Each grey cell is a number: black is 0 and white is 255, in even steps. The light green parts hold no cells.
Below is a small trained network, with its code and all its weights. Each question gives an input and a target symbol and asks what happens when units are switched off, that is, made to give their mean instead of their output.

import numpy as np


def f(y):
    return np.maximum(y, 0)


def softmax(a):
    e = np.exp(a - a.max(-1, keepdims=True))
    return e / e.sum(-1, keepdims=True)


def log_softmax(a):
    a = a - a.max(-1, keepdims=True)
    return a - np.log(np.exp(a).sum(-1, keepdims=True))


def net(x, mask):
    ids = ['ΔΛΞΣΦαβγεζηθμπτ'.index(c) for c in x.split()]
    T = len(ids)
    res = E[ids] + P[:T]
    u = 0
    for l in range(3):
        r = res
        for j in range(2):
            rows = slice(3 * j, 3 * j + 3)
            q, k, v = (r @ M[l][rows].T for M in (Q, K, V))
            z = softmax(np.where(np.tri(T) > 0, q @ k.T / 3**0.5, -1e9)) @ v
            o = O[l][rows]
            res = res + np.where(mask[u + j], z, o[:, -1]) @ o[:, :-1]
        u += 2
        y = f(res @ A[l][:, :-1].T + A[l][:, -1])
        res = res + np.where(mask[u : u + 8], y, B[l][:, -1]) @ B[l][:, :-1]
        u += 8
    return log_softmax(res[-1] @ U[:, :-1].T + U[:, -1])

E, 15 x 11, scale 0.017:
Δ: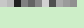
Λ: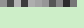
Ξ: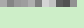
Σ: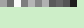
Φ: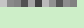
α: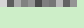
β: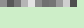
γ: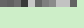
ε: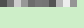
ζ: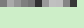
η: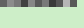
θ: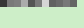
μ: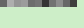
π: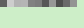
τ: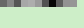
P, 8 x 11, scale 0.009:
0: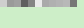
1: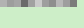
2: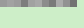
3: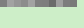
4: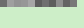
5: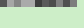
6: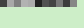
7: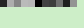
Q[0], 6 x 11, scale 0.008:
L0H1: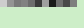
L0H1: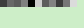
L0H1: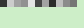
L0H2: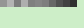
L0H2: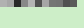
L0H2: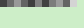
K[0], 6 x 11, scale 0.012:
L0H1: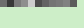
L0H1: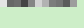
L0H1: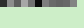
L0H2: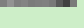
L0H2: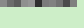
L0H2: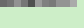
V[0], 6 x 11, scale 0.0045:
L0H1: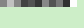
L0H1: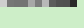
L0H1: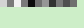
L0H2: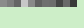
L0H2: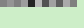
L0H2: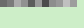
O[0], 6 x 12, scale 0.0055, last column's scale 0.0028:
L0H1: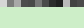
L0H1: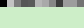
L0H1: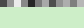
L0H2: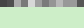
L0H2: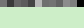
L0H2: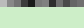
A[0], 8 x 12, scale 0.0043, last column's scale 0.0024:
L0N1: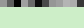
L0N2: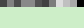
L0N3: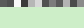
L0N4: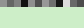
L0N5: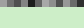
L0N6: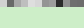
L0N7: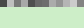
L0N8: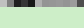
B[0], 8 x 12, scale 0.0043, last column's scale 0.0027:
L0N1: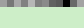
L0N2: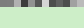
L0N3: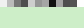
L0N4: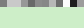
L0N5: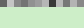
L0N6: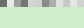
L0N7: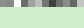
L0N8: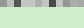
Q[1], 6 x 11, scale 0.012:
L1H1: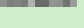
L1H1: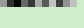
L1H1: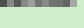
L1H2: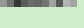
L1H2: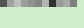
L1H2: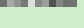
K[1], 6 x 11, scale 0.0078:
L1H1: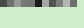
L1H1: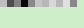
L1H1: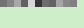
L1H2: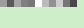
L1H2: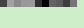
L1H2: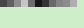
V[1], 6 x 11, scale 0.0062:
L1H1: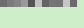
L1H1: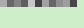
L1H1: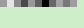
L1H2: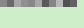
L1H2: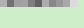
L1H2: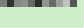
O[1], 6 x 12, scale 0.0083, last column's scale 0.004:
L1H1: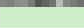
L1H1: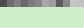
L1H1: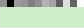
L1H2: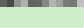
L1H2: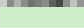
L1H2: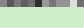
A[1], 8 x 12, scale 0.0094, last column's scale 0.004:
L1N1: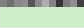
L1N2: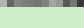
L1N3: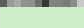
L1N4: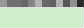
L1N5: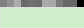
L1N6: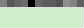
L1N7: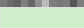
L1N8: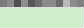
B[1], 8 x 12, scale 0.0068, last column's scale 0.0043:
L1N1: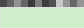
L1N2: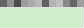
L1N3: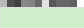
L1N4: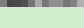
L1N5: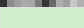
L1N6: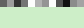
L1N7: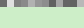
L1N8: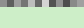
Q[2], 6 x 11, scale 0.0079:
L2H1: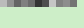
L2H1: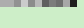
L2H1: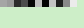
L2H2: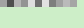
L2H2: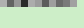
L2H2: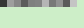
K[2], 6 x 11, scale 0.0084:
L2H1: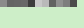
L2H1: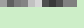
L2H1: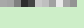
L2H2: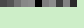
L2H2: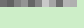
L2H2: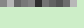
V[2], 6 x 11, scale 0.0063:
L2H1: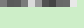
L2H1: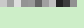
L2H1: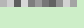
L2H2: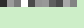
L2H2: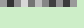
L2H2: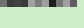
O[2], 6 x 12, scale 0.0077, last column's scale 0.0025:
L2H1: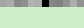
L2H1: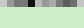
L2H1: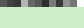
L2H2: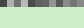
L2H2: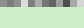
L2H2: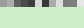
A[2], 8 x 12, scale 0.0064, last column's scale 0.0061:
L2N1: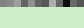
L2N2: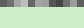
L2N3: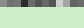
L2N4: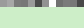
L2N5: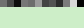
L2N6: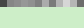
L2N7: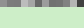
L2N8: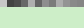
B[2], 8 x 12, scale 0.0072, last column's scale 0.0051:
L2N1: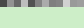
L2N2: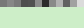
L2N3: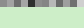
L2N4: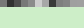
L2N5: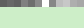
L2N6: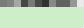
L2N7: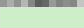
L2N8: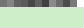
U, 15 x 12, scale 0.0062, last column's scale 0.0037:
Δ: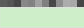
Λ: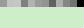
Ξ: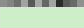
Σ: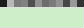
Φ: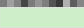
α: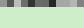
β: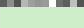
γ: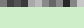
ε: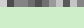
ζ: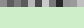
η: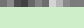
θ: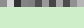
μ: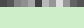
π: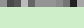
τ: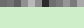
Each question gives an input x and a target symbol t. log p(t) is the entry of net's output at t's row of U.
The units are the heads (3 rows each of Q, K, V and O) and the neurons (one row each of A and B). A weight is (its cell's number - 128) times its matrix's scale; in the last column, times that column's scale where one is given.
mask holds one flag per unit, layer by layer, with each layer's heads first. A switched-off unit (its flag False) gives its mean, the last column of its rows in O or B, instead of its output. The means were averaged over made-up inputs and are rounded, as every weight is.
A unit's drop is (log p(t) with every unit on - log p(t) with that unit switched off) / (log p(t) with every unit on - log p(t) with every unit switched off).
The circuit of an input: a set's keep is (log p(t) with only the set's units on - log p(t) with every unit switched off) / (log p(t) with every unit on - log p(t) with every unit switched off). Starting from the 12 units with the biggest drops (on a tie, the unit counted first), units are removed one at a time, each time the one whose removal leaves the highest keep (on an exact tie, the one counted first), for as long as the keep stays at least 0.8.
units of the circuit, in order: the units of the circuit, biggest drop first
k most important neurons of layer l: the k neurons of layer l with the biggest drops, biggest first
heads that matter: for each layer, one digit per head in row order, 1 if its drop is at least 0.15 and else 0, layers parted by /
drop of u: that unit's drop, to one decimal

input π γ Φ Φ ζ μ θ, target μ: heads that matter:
00 / 11 / 10
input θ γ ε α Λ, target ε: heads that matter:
10 / 01 / 01
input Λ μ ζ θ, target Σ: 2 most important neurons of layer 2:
[L2N2; L2N6]
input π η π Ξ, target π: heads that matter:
00 / 11 / 10
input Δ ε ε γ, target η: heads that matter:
01 / 00 / 01
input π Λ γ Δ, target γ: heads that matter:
10 / 10 / 01
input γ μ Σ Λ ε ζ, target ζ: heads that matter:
00 / 10 / 01
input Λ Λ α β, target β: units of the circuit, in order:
[L0H1; L1H1]
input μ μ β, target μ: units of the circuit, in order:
[L1H2; L2H1; L1H1]
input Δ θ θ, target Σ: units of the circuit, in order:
[L2H2; L2N2]
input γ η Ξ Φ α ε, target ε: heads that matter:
11 / 01 / 00
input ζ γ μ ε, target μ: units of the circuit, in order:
[L1H2; L2H1]
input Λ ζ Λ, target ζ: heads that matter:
00 / 00 / 01
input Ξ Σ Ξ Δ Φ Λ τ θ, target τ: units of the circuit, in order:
[L2H1]
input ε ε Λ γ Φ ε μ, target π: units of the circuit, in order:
[L1N3; L1H1]
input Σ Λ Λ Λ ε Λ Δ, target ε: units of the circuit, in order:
[L1H2; L0H1; L2H2]
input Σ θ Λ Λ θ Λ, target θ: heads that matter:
00 / 10 / 00
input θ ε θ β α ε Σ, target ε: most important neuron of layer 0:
[L0N6]
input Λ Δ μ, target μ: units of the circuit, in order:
[L2H1; L1H2; L1H1]
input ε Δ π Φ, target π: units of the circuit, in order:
[L2H1; L1H1; L1H2]
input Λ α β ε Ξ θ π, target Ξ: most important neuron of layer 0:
[L0N7]
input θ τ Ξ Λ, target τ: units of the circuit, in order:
[L2H1; L1H2]
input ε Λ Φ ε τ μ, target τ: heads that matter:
00 / 00 / 10
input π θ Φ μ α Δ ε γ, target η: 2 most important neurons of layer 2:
[L2N3; L2N8]
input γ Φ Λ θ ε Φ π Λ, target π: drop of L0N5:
0.0
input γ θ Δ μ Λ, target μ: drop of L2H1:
0.4
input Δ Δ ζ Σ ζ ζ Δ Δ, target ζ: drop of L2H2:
0.4
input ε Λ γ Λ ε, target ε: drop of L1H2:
0.4
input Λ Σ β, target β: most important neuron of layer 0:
[L0N3]
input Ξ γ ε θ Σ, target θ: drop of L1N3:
0.2
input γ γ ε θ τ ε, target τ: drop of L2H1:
1.0
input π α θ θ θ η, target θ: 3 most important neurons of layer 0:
[L0N4; L0N3; L0N6]
